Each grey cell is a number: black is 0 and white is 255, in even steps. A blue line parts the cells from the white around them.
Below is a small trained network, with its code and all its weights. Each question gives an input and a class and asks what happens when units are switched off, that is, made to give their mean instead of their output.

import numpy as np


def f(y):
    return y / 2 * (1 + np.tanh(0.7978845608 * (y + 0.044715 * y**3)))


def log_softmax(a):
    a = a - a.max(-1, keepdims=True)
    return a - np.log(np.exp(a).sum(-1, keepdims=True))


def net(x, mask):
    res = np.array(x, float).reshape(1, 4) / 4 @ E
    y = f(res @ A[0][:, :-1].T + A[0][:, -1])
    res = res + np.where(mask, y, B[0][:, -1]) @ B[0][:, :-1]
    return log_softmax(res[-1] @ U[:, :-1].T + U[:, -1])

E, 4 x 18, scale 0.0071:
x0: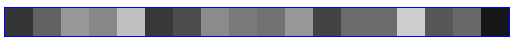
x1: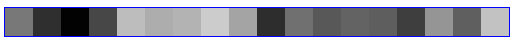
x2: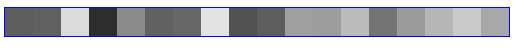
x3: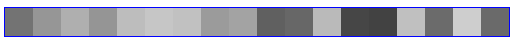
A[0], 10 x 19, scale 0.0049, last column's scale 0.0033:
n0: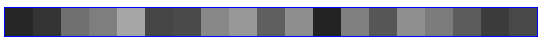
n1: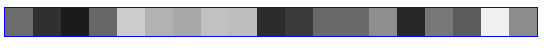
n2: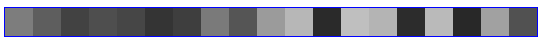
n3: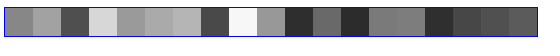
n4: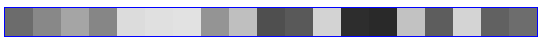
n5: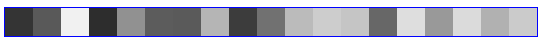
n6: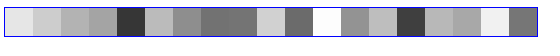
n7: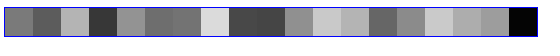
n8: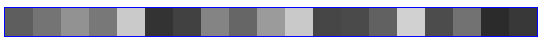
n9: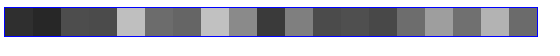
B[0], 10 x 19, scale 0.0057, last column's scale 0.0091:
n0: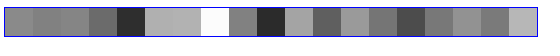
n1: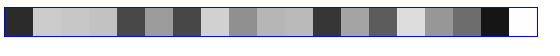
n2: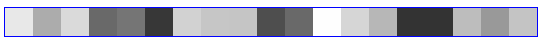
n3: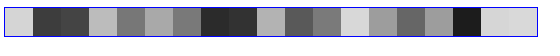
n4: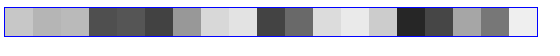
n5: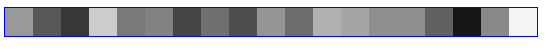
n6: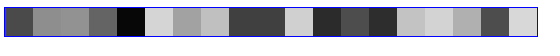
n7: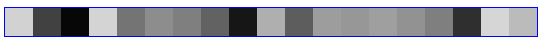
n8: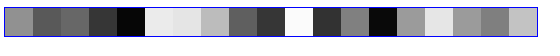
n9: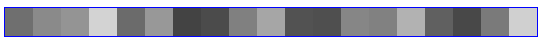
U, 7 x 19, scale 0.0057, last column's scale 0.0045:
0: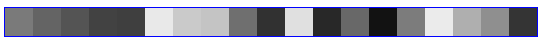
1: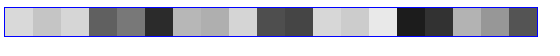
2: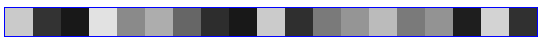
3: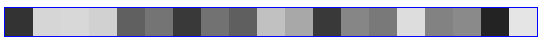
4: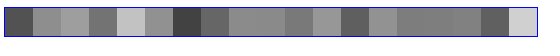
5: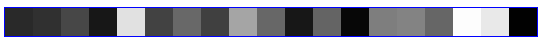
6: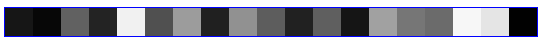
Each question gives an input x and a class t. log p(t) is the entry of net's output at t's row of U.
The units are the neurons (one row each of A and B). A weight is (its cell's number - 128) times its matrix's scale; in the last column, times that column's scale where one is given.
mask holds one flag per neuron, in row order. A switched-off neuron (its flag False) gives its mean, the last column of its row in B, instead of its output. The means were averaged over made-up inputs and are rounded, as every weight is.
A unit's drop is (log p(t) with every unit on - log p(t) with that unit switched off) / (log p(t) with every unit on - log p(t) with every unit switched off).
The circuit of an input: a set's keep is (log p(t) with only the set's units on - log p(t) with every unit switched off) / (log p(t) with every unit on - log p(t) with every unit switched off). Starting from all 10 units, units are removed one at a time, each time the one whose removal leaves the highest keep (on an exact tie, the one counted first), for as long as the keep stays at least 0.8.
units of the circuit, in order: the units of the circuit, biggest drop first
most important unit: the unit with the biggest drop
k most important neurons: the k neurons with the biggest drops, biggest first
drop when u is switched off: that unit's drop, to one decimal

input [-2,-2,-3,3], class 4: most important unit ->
n2
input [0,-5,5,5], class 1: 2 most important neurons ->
(n4 n1)
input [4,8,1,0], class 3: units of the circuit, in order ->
(n1 n9)
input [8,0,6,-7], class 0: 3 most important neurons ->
(n8 n4 n0)
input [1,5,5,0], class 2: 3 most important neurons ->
(n7 n6 n5)
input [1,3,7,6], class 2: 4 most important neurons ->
(n7 n5 n2 n9)
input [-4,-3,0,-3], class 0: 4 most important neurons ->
(n6 n4 n1 n9)
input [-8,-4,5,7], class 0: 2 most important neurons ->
(n6 n2)
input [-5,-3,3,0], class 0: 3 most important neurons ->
(n6 n1 n9)
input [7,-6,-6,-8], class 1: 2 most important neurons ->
(n2 n6)
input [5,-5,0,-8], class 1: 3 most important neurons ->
(n2 n6 n1)
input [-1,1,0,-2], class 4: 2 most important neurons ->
(n4 n8)
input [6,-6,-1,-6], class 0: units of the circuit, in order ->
(n8 n1)
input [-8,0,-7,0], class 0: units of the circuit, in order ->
(n6)
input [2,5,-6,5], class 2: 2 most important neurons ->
(n3 n2)
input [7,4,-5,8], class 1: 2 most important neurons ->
(n4 n6)
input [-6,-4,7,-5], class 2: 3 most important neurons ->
(n5 n7 n8)
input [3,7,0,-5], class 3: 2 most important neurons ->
(n1 n4)
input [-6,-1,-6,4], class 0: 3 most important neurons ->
(n6 n5 n7)
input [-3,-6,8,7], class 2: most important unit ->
n5
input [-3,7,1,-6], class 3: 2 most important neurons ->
(n1 n4)
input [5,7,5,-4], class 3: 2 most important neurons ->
(n9 n1)
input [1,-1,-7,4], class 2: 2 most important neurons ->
(n3 n2)
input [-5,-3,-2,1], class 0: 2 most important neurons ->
(n6 n1)
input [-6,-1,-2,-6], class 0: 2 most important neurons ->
(n6 n4)
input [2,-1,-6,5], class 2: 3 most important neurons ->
(n3 n2 n0)
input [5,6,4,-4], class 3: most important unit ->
n9
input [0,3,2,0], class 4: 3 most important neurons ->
(n6 n8 n3)
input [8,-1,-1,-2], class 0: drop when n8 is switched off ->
0.2
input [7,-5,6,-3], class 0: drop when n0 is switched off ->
0.1
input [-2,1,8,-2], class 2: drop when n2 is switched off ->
0.0
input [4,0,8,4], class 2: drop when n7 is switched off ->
0.1
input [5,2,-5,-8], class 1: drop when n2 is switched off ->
0.9
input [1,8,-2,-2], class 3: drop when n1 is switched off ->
0.4
